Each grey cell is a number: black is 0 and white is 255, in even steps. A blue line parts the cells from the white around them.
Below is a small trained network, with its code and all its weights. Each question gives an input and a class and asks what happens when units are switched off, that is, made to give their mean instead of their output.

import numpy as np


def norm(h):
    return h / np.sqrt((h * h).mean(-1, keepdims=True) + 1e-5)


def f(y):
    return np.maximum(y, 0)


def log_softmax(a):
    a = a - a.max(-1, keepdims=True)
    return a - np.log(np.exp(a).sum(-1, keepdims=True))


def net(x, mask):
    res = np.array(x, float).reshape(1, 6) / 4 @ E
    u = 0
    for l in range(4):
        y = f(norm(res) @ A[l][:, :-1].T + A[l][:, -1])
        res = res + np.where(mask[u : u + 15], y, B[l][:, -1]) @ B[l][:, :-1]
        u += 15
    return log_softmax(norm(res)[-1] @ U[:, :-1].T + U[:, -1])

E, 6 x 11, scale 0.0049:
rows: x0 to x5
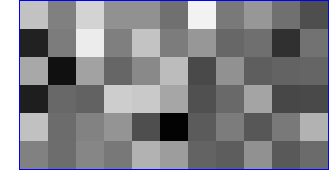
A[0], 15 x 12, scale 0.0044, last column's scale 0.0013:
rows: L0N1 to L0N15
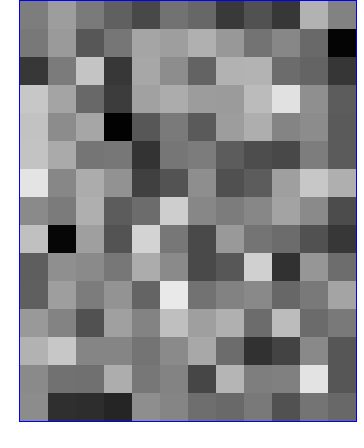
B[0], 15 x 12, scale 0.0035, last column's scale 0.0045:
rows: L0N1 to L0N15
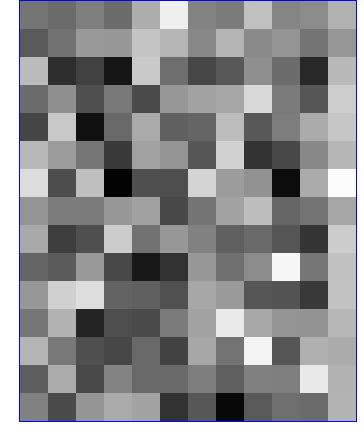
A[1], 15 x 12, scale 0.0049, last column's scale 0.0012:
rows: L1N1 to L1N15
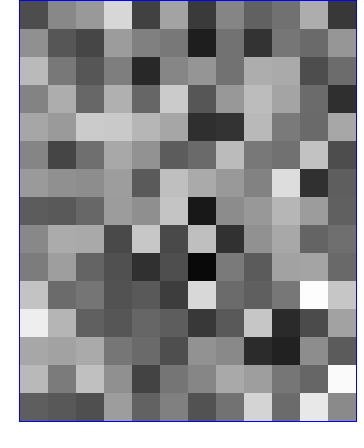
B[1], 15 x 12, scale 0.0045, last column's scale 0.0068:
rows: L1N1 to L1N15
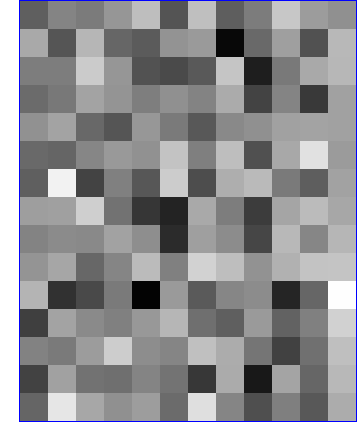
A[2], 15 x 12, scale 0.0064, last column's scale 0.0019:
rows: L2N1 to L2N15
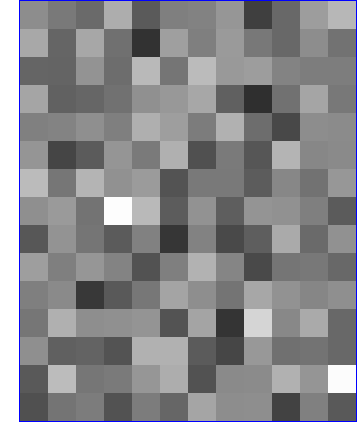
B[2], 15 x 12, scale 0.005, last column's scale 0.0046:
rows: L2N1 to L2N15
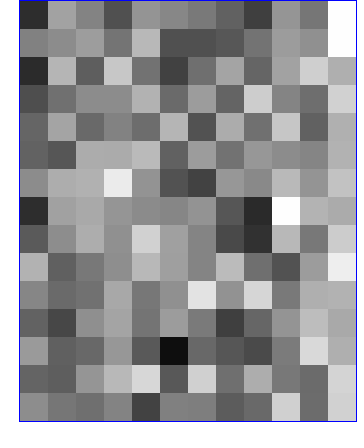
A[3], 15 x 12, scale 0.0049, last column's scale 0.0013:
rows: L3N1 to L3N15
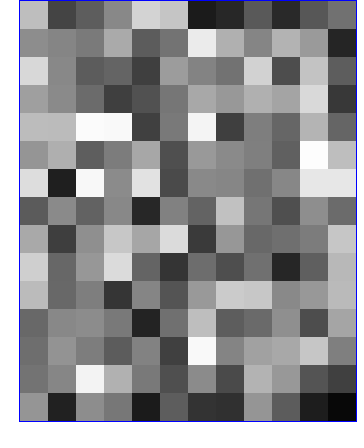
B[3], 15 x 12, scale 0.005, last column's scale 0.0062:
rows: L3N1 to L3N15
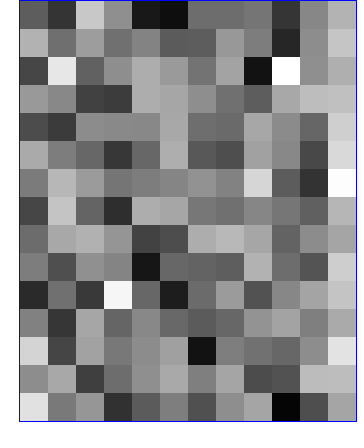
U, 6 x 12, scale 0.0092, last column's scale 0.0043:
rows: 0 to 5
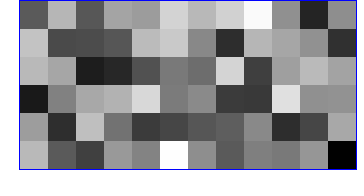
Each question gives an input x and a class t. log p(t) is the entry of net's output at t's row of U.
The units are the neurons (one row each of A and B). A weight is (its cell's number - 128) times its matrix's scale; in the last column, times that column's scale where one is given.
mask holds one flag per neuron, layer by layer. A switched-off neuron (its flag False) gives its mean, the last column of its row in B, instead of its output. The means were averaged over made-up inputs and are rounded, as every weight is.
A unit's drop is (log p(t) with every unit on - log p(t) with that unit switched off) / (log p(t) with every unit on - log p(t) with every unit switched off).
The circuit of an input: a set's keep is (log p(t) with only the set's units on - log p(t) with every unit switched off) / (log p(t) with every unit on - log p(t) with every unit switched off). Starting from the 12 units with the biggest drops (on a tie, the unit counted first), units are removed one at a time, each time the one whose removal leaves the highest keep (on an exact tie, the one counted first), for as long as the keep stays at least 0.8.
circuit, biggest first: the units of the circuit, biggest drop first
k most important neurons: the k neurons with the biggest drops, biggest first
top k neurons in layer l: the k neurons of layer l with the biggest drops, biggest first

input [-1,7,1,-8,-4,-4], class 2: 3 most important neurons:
(L1N2 L0N5 L2N14)
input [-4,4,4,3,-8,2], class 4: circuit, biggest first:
(L0N3 L3N1)
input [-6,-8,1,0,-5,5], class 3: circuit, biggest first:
(L1N11 L2N14)
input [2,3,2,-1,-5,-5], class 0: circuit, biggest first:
(L1N7 L0N7)
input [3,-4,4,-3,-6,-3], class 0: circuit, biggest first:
(L1N7 L0N4)
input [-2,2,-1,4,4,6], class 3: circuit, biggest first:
(L1N11)
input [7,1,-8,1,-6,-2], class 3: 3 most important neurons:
(L1N11 L1N9 L2N8)
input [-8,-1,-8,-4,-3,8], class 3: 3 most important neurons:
(L0N7 L1N11 L2N9)
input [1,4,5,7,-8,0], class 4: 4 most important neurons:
(L0N3 L1N10 L2N13 L3N1)
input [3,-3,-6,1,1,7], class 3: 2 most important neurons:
(L1N9 L0N7)
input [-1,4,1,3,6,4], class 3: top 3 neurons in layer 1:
(L1N11 L1N1 L1N15)
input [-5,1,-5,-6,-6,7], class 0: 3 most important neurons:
(L0N7 L0N4 L2N14)
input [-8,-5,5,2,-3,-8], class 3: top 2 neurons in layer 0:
(L0N7 L0N15)
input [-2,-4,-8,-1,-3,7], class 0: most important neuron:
(L0N4)
